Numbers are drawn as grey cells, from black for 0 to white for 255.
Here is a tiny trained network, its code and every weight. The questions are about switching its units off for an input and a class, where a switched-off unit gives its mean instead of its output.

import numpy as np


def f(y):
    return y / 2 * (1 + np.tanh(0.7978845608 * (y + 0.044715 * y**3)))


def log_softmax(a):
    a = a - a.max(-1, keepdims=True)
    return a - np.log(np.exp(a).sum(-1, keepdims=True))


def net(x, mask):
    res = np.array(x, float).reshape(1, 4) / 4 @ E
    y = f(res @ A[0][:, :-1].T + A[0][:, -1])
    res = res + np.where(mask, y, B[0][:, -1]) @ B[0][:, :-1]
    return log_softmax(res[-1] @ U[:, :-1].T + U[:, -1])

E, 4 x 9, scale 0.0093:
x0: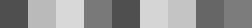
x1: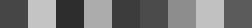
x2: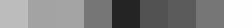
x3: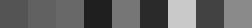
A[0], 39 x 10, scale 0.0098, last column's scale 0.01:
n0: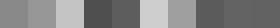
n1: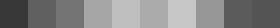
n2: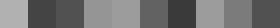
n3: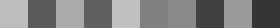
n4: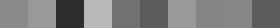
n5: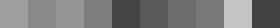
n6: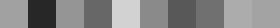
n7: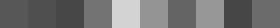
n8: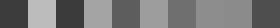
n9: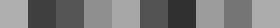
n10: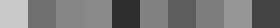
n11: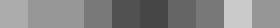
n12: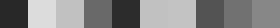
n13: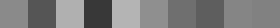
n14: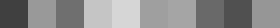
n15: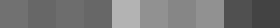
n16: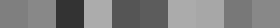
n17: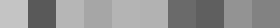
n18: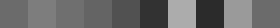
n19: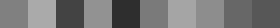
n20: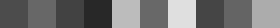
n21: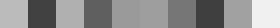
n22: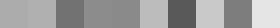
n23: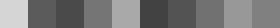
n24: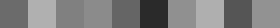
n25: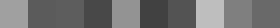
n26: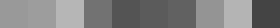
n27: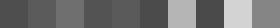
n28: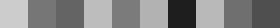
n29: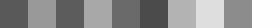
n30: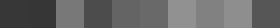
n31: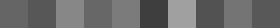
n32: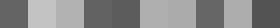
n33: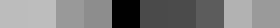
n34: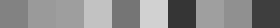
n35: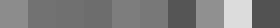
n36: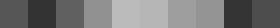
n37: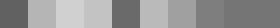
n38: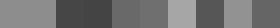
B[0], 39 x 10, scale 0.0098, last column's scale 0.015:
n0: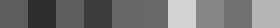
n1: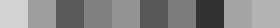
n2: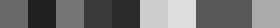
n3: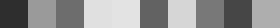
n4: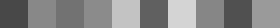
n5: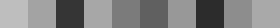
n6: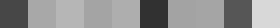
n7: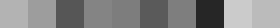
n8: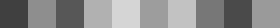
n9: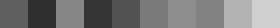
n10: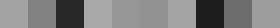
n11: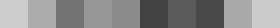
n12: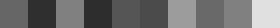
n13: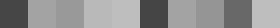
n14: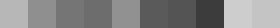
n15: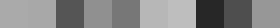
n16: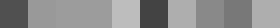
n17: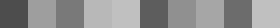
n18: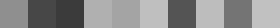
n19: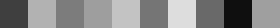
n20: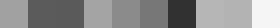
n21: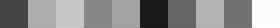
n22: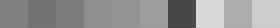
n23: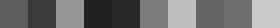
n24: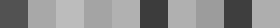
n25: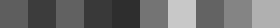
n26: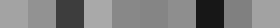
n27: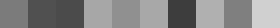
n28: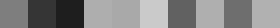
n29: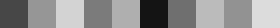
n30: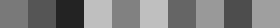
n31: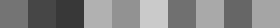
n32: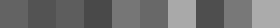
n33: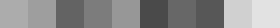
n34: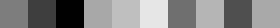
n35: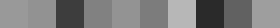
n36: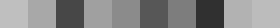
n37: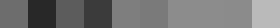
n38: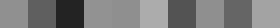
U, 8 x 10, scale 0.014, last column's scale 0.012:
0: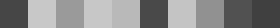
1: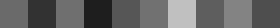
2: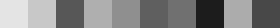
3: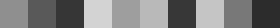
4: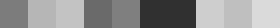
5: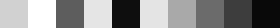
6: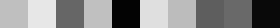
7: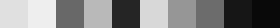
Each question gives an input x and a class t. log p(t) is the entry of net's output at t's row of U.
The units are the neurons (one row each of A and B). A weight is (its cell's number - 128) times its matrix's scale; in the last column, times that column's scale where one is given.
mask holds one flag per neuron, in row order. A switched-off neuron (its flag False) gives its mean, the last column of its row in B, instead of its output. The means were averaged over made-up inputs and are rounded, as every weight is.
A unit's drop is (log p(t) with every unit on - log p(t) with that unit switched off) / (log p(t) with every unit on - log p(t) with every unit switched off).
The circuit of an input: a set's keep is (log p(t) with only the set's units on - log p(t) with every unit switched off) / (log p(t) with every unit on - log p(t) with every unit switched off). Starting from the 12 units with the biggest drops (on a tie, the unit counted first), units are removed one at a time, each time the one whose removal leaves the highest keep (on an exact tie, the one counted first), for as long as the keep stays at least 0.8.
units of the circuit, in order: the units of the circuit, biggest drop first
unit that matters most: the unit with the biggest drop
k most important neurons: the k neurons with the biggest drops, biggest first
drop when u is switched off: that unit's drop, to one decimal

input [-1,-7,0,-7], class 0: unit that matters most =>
n6
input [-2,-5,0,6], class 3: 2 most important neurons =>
[n20; n27]
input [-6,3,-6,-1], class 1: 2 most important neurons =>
[n9; n2]
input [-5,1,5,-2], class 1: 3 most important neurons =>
[n23; n9; n2]
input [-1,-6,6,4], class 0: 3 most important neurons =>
[n21; n3; n6]
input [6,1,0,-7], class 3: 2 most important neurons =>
[n34; n22]
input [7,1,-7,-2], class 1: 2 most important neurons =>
[n12; n37]
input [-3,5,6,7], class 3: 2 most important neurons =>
[n18; n27]
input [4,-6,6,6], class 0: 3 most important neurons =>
[n21; n3; n13]
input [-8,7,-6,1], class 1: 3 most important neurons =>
[n9; n2; n25]
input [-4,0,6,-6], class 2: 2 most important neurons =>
[n33; n11]
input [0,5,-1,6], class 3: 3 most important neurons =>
[n20; n18; n21]
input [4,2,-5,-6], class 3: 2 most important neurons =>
[n34; n22]
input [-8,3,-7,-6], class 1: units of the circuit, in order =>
[n2]
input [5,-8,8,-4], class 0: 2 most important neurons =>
[n21; n17]
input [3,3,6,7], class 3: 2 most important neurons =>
[n18; n27]
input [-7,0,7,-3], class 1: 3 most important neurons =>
[n23; n2; n9]
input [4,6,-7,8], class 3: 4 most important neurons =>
[n20; n30; n31; n18]
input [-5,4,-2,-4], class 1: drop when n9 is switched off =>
0.2
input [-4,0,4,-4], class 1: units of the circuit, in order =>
[n23]
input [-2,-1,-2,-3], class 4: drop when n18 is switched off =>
0.1
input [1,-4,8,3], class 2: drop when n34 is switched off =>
0.0
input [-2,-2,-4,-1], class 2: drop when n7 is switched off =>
0.2
